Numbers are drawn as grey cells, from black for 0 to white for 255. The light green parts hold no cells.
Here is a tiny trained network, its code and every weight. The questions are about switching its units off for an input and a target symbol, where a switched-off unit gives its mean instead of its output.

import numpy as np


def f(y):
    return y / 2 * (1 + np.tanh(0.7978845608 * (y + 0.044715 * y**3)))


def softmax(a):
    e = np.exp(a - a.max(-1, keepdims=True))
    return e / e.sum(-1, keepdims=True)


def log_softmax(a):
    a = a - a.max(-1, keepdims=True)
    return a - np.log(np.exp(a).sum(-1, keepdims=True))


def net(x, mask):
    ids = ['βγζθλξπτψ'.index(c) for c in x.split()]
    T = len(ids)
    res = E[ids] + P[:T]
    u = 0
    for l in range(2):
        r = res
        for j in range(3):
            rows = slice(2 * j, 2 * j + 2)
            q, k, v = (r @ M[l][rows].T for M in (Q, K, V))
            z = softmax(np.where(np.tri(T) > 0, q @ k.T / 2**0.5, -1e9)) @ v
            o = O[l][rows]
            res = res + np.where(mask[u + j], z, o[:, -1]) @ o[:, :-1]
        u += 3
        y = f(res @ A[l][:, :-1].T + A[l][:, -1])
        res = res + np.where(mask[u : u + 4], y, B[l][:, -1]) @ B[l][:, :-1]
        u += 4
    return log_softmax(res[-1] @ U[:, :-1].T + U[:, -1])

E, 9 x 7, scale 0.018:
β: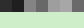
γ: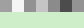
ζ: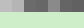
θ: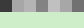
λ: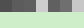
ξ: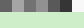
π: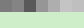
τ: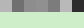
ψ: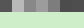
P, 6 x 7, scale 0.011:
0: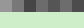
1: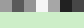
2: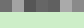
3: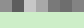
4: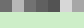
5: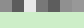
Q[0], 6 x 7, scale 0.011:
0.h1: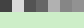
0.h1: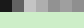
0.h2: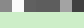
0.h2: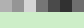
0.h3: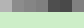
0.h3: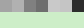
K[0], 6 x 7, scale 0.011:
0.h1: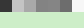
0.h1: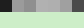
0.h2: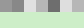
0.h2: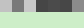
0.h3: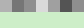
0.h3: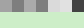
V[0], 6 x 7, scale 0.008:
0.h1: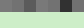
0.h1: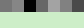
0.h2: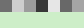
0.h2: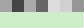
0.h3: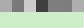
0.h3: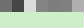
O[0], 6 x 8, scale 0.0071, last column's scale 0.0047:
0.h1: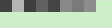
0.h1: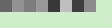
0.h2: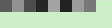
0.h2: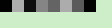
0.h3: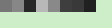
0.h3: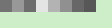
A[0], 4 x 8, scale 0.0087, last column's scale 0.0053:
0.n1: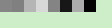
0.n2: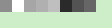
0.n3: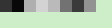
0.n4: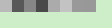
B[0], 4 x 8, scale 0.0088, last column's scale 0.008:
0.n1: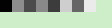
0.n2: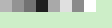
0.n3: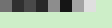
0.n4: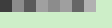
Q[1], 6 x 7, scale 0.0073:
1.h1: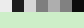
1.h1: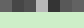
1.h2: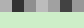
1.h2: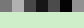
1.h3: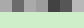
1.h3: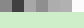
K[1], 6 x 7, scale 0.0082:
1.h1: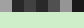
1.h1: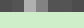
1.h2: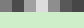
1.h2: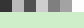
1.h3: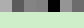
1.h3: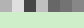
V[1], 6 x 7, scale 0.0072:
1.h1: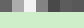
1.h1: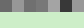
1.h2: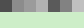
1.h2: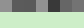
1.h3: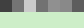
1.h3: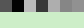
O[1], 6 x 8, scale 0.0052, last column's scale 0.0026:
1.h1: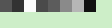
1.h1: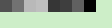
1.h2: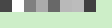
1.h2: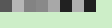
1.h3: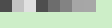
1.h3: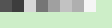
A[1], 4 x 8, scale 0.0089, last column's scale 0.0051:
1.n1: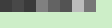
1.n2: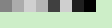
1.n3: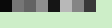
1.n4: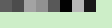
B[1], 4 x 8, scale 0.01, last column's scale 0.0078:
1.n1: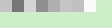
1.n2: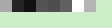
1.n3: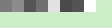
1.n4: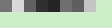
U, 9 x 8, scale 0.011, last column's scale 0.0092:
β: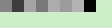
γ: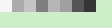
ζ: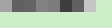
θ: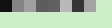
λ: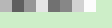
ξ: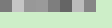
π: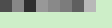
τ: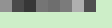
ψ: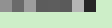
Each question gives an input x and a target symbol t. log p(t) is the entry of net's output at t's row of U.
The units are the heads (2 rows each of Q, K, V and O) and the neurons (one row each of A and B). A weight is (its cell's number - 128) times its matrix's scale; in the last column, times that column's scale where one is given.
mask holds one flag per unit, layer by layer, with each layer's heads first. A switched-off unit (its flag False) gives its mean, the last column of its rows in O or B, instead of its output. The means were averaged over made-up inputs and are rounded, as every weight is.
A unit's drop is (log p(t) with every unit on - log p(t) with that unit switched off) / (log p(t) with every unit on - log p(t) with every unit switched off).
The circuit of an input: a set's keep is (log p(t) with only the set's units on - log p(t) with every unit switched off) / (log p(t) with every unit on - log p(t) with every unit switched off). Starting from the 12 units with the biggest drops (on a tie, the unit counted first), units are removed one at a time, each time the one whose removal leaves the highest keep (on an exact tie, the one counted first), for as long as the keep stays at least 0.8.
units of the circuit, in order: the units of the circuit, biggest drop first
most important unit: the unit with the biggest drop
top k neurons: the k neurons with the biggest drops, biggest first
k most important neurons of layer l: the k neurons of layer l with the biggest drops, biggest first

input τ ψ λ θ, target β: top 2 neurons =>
0.n3, 1.n4
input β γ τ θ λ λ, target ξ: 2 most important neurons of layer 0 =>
0.n3, 0.n2
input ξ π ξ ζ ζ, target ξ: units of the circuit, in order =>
1.h2, 0.n2
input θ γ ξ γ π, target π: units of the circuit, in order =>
1.n3, 0.h2
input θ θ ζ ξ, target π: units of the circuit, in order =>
0.n1, 1.n3
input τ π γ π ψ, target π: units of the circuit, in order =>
0.h2, 1.n3
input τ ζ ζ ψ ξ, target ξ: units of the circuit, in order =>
1.h2, 0.n2
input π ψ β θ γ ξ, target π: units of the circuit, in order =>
0.n1, 0.h3
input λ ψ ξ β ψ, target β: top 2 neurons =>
0.n3, 1.n2
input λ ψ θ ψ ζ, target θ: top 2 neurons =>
1.n1, 1.n2
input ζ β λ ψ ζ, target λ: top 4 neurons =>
0.n2, 0.n1, 0.n3, 1.n3
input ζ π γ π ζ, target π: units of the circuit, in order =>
0.h2
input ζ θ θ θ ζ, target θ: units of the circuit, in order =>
0.h2, 1.h3
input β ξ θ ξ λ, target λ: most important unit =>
1.n1
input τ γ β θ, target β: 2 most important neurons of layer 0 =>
0.n3, 0.n2
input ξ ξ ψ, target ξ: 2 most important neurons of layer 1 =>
1.n1, 1.n3
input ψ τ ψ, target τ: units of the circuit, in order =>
1.n2, 0.h2, 0.n3
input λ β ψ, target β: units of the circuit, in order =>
1.h3, 0.n3, 1.n2
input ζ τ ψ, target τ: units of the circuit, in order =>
1.n2, 0.h2
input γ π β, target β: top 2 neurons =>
1.n1, 0.n3
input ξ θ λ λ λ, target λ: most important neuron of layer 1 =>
1.n4
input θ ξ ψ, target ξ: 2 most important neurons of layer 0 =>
0.n1, 0.n4
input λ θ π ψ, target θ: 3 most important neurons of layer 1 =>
1.n1, 1.n2, 1.n3
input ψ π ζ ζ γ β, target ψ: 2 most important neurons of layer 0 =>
0.n3, 0.n2
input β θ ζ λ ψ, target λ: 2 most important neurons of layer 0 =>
0.n1, 0.n3
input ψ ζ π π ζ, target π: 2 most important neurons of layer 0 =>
0.n2, 0.n3
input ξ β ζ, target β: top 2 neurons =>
0.n3, 1.n4
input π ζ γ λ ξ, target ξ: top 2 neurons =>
1.n3, 1.n1
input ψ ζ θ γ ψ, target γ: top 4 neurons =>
0.n1, 0.n2, 0.n3, 1.n2
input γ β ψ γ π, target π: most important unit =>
0.h2
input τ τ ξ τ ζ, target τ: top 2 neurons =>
0.n3, 1.n2
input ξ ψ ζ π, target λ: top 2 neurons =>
0.n2, 1.n3
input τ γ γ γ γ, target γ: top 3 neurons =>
0.n2, 0.n3, 1.n2
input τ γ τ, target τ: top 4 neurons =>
1.n2, 0.n3, 1.n1, 0.n4
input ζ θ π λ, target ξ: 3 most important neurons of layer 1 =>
1.n1, 1.n4, 1.n3
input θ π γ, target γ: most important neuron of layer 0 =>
0.n2
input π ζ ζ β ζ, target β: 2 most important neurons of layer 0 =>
0.n3, 0.n1
